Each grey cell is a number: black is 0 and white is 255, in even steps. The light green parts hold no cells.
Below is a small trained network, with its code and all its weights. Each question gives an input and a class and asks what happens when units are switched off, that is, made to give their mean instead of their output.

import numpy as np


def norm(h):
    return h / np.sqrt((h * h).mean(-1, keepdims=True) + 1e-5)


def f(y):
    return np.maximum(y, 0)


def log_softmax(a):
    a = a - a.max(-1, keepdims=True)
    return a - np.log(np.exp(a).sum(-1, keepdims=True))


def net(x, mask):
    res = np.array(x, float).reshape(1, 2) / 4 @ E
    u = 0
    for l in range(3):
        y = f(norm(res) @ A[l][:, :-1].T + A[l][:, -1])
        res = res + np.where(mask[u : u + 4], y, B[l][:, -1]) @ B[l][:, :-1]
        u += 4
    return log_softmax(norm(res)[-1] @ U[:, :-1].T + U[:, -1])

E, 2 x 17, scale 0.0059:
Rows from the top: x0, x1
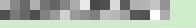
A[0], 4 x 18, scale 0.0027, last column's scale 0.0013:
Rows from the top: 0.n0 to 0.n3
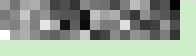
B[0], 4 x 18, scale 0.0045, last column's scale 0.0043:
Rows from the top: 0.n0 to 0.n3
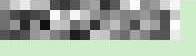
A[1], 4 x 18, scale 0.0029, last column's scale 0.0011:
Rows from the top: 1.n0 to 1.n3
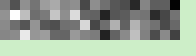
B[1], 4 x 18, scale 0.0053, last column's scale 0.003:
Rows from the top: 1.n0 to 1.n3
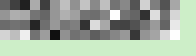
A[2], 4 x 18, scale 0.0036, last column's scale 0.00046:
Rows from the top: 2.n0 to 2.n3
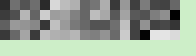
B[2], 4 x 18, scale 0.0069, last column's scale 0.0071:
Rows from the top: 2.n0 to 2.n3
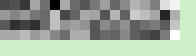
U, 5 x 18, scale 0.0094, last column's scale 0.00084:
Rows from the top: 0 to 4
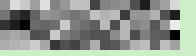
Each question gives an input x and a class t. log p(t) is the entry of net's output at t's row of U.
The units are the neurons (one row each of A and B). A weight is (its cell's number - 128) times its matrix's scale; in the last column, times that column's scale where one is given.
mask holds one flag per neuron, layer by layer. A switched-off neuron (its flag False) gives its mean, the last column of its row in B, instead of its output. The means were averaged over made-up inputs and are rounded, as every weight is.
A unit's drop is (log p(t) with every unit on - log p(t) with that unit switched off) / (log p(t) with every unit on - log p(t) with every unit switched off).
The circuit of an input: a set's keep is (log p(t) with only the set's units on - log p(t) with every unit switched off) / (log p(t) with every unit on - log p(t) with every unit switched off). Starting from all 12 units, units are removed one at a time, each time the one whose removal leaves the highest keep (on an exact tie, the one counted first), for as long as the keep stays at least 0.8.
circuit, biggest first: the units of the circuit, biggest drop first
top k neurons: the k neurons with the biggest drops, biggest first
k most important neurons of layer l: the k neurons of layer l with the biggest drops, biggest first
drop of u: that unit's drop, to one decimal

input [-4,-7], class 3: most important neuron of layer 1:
1.n1
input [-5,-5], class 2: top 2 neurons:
0.n2, 0.n1
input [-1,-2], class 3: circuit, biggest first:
0.n0, 0.n2, 2.n0
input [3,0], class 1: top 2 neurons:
0.n0, 0.n2
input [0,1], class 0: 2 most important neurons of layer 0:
0.n2, 0.n3
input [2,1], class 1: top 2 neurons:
0.n0, 0.n2
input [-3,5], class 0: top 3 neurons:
2.n3, 0.n3, 0.n2
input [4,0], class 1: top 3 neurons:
0.n0, 2.n0, 0.n2
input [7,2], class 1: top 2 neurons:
2.n3, 2.n0
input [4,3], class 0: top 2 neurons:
0.n2, 2.n0
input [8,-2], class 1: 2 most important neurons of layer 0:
0.n0, 0.n3
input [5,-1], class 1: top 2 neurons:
0.n0, 2.n0
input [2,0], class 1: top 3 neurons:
0.n0, 0.n2, 2.n0
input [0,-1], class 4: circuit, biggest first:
0.n0
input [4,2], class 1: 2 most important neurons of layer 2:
2.n3, 2.n0
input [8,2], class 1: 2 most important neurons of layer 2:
2.n3, 2.n0
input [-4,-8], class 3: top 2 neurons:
0.n0, 0.n2
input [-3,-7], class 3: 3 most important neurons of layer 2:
2.n0, 2.n2, 2.n3
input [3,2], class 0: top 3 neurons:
0.n2, 2.n0, 0.n1
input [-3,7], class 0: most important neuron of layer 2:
2.n3
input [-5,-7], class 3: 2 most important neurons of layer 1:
1.n3, 1.n1
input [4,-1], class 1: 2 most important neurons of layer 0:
0.n0, 0.n3
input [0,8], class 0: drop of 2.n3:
0.2
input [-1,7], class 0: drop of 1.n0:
0.0
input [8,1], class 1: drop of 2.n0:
0.1
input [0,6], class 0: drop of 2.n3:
0.1
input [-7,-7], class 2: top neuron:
0.n2
